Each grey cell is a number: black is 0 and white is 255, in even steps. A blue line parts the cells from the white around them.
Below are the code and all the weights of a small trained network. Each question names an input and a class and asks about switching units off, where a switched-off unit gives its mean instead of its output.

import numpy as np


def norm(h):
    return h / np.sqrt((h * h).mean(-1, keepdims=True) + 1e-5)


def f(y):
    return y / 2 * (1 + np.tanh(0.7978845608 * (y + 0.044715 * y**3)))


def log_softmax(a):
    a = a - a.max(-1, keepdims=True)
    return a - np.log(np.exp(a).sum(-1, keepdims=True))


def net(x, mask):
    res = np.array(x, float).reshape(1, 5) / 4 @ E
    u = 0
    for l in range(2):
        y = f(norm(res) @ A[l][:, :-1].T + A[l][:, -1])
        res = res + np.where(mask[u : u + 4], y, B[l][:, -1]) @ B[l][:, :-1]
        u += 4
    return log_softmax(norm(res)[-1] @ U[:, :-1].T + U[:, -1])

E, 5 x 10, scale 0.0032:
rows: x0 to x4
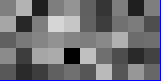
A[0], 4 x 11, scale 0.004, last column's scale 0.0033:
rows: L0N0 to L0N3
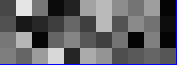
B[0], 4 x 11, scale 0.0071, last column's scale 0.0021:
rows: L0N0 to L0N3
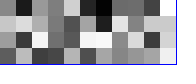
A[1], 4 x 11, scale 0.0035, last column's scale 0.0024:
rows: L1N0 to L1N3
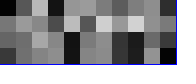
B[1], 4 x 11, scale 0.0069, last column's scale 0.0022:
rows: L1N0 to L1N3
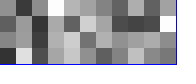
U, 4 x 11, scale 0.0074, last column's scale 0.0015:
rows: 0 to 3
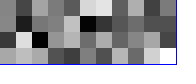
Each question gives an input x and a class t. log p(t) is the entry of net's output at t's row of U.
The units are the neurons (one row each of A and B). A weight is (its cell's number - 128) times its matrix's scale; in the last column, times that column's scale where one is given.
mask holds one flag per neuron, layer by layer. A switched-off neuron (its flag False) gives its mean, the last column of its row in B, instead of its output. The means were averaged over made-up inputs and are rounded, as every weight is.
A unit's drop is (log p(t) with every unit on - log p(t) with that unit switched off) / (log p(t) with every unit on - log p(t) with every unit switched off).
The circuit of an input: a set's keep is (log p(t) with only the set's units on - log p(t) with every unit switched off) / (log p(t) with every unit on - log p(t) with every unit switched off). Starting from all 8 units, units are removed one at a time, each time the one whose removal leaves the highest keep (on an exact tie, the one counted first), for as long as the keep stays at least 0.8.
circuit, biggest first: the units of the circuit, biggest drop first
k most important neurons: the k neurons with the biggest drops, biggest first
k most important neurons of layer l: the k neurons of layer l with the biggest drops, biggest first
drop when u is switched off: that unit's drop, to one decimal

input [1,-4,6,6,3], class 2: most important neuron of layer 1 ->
[L1N3]
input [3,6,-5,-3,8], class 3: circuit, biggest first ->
[L0N1, L0N0]
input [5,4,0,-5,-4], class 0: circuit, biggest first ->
[L0N2, L0N0, L0N3]
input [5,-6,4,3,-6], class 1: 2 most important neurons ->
[L0N0, L0N1]
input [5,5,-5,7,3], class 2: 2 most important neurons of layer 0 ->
[L0N0, L0N3]
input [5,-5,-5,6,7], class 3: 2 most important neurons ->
[L0N1, L1N1]
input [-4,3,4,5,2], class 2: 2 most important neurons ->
[L0N0, L0N2]
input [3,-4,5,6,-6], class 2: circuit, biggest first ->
[L0N1, L1N2]
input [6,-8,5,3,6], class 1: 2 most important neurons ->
[L0N0, L1N1]
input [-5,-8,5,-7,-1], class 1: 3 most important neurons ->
[L0N0, L0N2, L0N3]
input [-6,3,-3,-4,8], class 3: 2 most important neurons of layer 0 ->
[L0N1, L0N2]
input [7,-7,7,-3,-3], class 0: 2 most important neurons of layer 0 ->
[L0N2, L0N1]
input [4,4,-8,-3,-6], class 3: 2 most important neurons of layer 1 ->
[L1N0, L1N1]
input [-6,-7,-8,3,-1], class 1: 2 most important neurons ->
[L0N0, L0N2]
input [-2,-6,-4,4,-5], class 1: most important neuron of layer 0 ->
[L0N0]
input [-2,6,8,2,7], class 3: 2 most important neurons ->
[L0N1, L0N0]
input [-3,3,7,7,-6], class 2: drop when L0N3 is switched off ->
0.1
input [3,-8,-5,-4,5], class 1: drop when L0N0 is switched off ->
1.2
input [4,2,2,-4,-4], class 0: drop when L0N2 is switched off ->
0.8
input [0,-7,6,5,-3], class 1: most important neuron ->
[L0N0]
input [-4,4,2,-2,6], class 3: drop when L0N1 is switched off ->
1.0
